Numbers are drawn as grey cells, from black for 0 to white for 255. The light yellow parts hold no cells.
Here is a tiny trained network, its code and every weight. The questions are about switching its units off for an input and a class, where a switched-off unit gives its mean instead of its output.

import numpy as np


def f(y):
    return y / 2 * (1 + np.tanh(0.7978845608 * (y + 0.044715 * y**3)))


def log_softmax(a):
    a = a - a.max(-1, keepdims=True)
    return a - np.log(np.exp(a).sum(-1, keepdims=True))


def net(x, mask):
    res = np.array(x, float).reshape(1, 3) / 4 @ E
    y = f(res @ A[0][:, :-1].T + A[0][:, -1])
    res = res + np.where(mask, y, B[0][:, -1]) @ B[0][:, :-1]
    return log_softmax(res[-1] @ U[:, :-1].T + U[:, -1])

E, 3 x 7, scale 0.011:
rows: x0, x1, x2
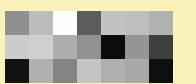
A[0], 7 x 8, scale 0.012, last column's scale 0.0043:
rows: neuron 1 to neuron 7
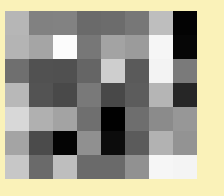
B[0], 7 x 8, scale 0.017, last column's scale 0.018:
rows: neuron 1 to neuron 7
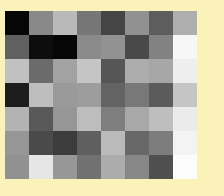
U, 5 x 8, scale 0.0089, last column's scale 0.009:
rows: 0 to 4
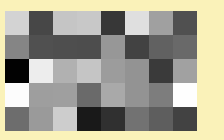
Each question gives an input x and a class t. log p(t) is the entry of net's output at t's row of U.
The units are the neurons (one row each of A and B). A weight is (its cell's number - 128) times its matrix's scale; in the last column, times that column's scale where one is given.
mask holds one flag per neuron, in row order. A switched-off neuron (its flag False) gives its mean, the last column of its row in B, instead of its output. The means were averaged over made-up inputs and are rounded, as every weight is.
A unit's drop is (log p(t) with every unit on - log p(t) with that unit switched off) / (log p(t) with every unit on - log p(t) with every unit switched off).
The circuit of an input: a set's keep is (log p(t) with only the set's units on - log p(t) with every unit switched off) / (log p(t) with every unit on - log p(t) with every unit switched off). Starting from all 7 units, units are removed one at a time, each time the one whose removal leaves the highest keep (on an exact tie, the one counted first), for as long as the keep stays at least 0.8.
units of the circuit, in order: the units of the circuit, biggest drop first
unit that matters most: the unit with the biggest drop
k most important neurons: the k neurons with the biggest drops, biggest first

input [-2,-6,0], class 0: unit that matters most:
neuron 3
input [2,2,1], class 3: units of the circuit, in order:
[neuron 3; neuron 4; neuron 2]
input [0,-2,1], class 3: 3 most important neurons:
[neuron 2; neuron 5; neuron 4]
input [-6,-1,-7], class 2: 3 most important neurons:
[neuron 4; neuron 2; neuron 1]
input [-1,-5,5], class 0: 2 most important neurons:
[neuron 7; neuron 4]
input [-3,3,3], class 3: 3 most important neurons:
[neuron 2; neuron 4; neuron 3]
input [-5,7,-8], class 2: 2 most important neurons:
[neuron 4; neuron 1]
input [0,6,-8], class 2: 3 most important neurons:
[neuron 4; neuron 7; neuron 1]
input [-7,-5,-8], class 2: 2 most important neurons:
[neuron 4; neuron 2]
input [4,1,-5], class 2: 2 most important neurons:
[neuron 7; neuron 6]
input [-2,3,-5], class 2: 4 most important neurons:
[neuron 4; neuron 3; neuron 1; neuron 2]
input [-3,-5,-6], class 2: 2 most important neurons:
[neuron 4; neuron 5]
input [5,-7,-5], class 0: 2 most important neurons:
[neuron 3; neuron 6]
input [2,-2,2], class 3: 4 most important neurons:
[neuron 4; neuron 2; neuron 1; neuron 5]
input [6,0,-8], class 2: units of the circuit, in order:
[neuron 1]
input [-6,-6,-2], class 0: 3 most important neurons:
[neuron 3; neuron 2; neuron 7]
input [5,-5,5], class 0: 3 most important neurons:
[neuron 7; neuron 6; neuron 4]
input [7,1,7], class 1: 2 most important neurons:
[neuron 7; neuron 4]
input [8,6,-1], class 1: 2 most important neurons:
[neuron 2; neuron 3]
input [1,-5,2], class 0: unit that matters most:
neuron 7
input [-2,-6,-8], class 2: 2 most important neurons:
[neuron 4; neuron 7]
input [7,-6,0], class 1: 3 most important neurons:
[neuron 2; neuron 5; neuron 7]
